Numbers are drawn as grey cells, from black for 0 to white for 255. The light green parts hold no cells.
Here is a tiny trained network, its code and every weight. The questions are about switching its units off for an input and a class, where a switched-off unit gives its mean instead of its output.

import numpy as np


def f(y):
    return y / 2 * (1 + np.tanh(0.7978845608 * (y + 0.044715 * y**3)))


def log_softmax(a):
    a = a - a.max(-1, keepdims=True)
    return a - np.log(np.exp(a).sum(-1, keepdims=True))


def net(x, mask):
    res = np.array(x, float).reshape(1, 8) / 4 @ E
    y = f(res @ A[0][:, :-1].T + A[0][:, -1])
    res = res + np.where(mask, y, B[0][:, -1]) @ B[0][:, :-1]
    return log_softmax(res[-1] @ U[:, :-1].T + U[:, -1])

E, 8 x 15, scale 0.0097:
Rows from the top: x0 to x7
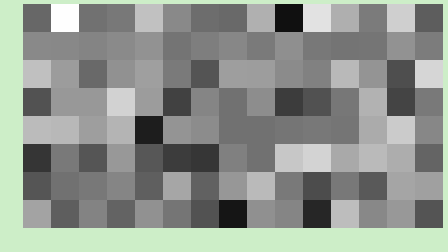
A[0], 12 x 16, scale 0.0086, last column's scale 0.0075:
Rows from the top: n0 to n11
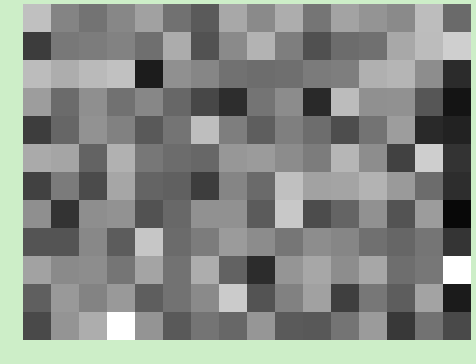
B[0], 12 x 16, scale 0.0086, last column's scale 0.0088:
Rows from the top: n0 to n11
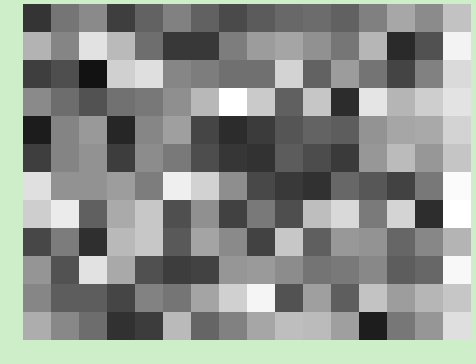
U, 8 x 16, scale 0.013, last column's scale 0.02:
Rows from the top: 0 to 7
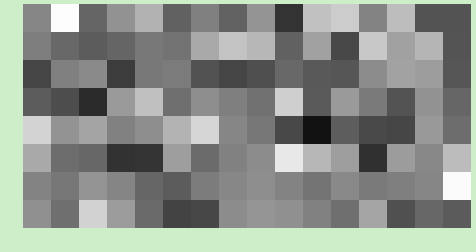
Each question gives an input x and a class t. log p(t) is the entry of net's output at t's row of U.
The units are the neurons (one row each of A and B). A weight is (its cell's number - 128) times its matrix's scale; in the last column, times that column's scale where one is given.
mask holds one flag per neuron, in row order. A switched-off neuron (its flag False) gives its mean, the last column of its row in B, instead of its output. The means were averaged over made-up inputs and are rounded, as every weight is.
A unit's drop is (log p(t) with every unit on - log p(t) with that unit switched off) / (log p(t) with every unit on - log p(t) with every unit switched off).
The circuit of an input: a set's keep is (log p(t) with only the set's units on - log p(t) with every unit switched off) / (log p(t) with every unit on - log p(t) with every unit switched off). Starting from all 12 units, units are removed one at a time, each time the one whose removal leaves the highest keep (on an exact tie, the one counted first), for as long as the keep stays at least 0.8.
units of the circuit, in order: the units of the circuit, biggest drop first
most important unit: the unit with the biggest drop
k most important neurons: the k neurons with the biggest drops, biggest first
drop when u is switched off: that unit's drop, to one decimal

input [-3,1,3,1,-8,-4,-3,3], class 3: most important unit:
n8
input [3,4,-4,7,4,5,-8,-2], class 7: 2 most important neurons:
n9; n7
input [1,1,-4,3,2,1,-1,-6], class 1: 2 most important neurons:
n10; n7
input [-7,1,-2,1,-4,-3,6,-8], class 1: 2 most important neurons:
n10; n9
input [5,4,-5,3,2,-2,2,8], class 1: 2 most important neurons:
n3; n7
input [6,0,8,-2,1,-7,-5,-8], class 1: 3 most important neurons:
n7; n10; n6
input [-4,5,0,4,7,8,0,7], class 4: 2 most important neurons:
n6; n10
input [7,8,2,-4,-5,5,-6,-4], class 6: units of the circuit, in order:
n7; n9
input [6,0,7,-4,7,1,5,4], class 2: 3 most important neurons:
n7; n0; n5
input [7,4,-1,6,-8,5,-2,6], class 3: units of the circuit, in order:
n8; n7
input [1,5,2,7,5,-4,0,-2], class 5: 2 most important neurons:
n11; n6
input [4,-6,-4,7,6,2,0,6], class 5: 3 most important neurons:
n11; n7; n10
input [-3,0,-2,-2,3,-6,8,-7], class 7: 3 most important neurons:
n1; n3; n6
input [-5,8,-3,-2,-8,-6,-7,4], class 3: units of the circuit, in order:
n8
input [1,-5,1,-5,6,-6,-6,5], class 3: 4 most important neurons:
n2; n6; n1; n11
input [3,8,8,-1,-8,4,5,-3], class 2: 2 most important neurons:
n5; n0
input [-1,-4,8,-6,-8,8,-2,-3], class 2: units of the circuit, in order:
n0; n5
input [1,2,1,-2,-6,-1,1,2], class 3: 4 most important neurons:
n8; n7; n11; n6
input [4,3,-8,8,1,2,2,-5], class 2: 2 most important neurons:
n4; n7
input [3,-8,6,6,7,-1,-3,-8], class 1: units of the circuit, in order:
n10
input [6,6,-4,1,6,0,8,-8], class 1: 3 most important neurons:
n10; n7; n9
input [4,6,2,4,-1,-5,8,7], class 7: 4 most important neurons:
n1; n6; n10; n7
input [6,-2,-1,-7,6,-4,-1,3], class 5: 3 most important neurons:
n7; n6; n8
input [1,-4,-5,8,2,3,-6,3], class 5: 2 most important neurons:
n11; n1
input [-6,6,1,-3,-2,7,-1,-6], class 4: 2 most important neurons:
n6; n3
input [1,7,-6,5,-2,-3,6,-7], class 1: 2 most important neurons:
n10; n9
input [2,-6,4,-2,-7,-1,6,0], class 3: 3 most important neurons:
n8; n9; n7
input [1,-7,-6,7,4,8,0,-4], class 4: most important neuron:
n6
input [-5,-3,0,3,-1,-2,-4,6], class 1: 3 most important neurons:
n3; n1; n6
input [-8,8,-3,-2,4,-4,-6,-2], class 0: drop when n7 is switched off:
0.9
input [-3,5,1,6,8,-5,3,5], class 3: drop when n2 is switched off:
0.8
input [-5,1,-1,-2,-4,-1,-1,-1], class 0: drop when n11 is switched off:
0.1
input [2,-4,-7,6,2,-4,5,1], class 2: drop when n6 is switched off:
0.3
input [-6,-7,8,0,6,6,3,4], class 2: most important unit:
n5
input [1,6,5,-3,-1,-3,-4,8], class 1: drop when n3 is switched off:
0.8
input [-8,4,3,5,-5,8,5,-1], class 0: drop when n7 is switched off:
1.2
